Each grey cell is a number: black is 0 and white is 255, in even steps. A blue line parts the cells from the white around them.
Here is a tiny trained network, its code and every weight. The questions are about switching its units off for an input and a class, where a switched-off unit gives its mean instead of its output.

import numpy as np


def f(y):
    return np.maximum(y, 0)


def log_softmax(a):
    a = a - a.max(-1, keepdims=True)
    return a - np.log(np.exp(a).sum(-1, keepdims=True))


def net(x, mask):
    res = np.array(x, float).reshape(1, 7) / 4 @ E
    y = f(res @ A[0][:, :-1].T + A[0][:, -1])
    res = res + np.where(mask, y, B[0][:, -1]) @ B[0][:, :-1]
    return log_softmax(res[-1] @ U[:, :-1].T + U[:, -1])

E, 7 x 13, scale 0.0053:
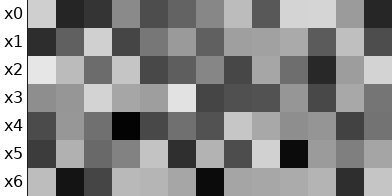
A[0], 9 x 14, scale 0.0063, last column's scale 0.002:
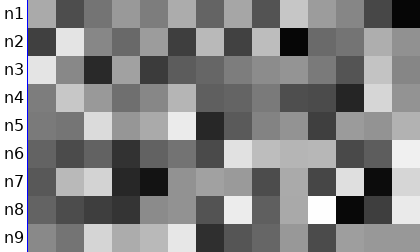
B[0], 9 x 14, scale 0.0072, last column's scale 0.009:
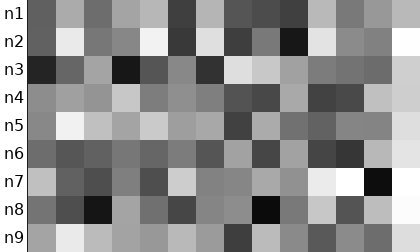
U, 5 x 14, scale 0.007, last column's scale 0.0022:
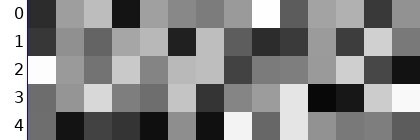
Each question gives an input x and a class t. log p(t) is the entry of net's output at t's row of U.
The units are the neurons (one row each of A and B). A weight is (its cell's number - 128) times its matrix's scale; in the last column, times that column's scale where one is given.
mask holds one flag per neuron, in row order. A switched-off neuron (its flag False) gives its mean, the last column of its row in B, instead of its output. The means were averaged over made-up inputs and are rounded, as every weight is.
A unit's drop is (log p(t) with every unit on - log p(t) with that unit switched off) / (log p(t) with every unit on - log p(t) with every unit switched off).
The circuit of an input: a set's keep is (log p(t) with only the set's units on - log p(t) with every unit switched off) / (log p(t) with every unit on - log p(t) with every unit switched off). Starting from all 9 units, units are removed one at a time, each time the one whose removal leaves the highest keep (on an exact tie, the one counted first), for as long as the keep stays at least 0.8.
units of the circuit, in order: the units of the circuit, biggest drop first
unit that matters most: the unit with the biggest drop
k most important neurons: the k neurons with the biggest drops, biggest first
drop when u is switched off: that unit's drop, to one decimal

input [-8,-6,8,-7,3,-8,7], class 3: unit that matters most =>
n4
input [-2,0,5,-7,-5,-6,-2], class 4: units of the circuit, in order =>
(n2; n5)
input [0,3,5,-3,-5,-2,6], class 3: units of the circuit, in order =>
(n7; n2)
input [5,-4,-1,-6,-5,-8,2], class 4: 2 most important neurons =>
(n2; n3)
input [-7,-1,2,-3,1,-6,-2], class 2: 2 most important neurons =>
(n6; n3)
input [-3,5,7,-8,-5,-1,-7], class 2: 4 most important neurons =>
(n7; n3; n8; n6)
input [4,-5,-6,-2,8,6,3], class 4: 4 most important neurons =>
(n2; n6; n5; n1)
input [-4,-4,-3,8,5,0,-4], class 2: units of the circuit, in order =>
(n3; n7)
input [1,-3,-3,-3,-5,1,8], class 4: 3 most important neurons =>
(n2; n3; n5)
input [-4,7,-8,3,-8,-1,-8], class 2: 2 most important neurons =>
(n7; n3)
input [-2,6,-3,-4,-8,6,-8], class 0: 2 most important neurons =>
(n8; n7)
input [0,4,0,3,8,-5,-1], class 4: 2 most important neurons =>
(n2; n6)
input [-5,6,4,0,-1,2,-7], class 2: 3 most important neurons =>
(n7; n3; n4)
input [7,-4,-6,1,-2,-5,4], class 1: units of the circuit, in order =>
(n1)
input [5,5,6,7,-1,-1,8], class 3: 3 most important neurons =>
(n7; n2; n3)
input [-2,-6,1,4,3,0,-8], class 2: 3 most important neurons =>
(n7; n8; n3)
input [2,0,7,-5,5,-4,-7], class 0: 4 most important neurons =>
(n8; n6; n4; n3)
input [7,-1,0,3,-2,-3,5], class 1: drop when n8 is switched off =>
0.2
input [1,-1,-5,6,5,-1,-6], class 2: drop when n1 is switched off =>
-0.1
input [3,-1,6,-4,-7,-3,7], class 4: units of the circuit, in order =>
(n3)
